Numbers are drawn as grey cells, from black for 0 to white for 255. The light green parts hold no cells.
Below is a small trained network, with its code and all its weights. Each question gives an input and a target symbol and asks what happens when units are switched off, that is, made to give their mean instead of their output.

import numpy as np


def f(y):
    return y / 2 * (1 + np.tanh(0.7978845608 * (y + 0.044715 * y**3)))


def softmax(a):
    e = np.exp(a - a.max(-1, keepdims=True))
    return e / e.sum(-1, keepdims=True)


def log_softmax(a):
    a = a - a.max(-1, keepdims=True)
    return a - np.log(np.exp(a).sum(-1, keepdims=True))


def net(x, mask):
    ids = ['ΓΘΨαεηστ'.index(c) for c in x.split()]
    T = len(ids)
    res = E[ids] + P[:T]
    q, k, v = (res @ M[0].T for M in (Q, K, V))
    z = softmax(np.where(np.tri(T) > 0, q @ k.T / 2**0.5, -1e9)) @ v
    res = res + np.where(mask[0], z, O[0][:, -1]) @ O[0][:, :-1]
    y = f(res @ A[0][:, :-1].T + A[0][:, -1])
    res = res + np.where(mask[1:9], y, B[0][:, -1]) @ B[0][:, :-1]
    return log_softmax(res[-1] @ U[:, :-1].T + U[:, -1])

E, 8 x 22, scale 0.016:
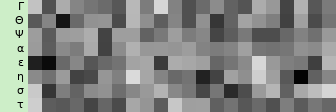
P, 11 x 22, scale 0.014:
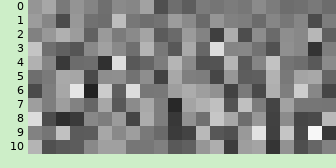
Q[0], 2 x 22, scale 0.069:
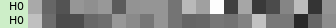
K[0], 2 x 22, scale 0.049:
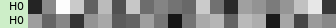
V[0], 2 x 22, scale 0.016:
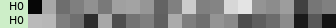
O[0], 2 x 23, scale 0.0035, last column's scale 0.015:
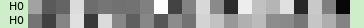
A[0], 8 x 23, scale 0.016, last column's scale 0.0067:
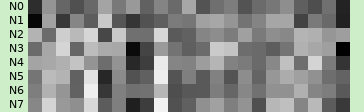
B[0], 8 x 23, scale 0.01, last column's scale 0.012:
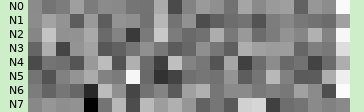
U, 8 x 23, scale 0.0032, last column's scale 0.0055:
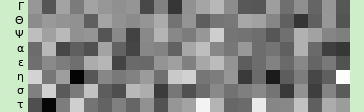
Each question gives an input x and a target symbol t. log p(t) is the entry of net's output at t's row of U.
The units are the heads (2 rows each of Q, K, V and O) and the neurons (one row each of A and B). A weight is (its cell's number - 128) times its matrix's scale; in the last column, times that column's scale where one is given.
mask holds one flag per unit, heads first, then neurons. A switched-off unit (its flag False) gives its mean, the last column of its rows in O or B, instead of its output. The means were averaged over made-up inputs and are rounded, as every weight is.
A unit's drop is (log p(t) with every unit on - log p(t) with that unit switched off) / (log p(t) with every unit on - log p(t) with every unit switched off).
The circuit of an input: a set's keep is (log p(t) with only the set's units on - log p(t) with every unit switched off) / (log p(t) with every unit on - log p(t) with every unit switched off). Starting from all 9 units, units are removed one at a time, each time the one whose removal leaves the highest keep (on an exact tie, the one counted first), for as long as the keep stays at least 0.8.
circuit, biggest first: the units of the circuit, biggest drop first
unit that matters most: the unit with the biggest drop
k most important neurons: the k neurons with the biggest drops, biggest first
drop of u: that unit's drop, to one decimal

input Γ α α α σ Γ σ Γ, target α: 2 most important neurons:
(N6; N3)
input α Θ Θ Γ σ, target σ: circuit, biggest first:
(H0; N3)
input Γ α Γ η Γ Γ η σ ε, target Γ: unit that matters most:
N0
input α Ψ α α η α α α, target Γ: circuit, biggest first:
(H0; N5)
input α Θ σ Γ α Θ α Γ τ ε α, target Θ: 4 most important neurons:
(N7; N5; N2; N4)
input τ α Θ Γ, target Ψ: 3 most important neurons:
(N2; N5; N4)
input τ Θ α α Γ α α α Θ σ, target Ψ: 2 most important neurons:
(N2; N5)
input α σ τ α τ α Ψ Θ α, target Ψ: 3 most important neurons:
(N2; N5; N4)
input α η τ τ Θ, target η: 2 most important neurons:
(N1; N3)
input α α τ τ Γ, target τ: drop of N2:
0.1
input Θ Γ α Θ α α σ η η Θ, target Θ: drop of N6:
0.2
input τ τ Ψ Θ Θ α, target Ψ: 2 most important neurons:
(N2; N5)
